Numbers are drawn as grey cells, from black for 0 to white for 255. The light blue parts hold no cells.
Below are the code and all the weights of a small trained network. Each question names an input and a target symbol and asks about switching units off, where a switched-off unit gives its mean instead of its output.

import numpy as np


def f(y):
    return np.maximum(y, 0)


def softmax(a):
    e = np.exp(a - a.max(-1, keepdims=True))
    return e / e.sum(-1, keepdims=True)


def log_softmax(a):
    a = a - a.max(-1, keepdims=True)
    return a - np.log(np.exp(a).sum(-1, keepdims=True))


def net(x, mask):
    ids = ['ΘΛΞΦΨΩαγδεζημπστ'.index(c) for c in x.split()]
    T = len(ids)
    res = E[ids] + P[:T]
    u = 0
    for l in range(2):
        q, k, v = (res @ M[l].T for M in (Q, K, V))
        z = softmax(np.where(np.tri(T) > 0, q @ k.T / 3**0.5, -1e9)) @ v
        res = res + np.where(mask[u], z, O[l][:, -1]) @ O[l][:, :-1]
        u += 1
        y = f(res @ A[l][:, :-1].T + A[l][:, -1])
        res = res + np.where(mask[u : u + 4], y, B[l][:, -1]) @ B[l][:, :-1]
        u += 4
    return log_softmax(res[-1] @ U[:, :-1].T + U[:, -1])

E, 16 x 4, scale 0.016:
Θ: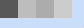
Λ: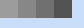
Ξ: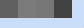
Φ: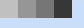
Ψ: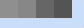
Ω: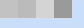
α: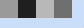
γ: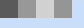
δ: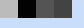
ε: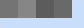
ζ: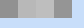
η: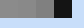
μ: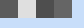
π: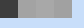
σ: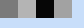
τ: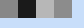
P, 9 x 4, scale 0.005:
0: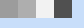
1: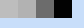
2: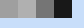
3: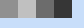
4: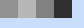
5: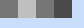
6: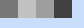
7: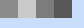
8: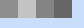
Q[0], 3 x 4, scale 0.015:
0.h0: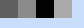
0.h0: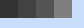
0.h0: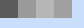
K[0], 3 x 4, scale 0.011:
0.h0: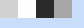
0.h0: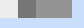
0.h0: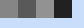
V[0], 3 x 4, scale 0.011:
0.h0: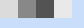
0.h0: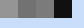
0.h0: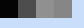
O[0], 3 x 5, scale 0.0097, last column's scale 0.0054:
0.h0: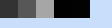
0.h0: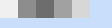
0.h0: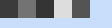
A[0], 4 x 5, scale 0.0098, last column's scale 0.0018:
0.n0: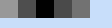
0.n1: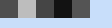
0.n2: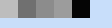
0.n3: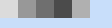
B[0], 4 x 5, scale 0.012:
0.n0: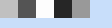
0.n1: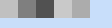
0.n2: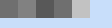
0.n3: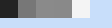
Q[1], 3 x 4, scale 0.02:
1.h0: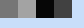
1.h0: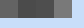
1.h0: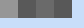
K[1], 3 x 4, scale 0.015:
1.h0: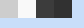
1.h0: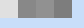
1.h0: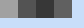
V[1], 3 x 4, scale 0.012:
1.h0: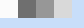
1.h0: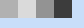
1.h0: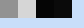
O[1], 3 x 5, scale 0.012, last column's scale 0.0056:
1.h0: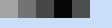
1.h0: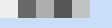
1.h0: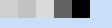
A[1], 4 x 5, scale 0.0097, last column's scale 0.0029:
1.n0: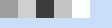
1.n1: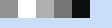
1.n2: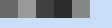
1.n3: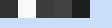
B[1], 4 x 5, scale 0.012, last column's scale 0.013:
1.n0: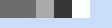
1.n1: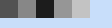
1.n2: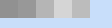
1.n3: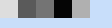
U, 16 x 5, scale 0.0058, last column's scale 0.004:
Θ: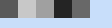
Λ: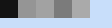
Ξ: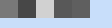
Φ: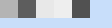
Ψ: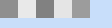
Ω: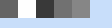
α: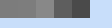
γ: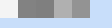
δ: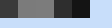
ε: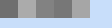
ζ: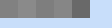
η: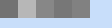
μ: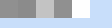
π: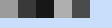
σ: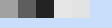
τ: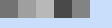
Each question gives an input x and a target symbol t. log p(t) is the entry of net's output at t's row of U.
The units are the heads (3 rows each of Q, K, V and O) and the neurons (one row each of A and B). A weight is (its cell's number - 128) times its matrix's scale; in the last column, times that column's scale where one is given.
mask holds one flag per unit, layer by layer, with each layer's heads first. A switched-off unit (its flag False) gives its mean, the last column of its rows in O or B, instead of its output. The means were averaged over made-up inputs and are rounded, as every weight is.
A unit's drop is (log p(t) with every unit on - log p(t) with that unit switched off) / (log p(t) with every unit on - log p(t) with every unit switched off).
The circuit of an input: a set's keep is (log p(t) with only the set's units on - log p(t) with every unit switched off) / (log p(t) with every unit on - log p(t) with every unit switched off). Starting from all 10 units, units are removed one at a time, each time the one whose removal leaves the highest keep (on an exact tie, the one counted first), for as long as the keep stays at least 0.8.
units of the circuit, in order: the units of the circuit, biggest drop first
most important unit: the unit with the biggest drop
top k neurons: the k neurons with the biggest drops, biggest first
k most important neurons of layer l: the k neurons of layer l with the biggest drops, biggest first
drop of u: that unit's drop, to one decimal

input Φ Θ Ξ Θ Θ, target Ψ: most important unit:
0.n3
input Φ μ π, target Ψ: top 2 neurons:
0.n3, 1.n1
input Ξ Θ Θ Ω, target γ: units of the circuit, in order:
1.h0, 0.h0, 1.n2, 1.n3
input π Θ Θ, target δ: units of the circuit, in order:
0.h0, 1.h0, 1.n3, 1.n0
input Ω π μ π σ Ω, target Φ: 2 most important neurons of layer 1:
1.n1, 1.n3
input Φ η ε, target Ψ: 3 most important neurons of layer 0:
0.n3, 0.n2, 0.n1
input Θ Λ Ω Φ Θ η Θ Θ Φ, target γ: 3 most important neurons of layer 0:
0.n1, 0.n2, 0.n0
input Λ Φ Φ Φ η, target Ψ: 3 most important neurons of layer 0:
0.n3, 0.n2, 0.n1
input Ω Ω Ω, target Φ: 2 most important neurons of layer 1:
1.n0, 1.n3
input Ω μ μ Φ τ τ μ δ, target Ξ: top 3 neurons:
0.n3, 0.n0, 1.n1
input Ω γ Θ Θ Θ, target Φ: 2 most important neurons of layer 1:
1.n1, 1.n3
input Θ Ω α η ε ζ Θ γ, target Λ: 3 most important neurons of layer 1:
1.n0, 1.n3, 1.n2
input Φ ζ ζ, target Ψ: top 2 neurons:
0.n3, 1.n1
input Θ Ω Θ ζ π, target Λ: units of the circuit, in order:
0.h0, 1.h0
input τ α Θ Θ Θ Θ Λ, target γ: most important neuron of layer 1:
1.n2
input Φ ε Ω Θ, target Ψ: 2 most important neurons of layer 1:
1.n1, 1.n3
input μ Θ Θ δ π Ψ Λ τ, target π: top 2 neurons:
0.n0, 1.n0
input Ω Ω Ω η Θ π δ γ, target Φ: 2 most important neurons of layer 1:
1.n1, 1.n3
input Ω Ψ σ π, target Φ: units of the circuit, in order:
1.h0, 0.h0, 0.n3
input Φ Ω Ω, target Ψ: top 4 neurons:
0.n3, 0.n2, 1.n1, 1.n0
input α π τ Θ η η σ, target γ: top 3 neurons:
0.n1, 0.n0, 0.n3
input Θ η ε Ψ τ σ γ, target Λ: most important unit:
0.h0
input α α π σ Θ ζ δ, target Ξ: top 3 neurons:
0.n0, 1.n1, 0.n3
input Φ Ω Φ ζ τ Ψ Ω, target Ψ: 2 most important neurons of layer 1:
1.n1, 1.n3
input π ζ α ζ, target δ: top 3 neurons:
1.n3, 1.n0, 0.n0
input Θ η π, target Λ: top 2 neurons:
1.n0, 0.n1
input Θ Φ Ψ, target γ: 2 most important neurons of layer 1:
1.n0, 1.n2
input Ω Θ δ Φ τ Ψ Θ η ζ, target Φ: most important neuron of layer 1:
1.n1
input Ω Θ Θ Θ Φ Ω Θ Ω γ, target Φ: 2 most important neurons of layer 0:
0.n3, 0.n1
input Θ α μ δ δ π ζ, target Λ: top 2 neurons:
1.n0, 0.n1
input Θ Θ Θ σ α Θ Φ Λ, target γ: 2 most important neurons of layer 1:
1.n0, 1.n2
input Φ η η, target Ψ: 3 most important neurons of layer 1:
1.n1, 1.n0, 1.n3
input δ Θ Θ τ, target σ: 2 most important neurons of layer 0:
0.n3, 0.n0
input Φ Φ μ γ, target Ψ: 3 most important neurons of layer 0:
0.n3, 0.n2, 0.n1
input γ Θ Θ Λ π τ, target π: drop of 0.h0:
0.3
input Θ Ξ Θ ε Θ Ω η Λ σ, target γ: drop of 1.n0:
0.1
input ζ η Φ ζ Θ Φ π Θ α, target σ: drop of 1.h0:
0.3
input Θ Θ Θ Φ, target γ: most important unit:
0.n1
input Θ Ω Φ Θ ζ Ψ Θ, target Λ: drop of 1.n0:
0.2
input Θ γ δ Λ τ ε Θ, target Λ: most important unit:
0.h0
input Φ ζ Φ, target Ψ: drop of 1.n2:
-0.1
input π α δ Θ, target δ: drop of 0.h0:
0.7
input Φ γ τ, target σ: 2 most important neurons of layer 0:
0.n3, 0.n1
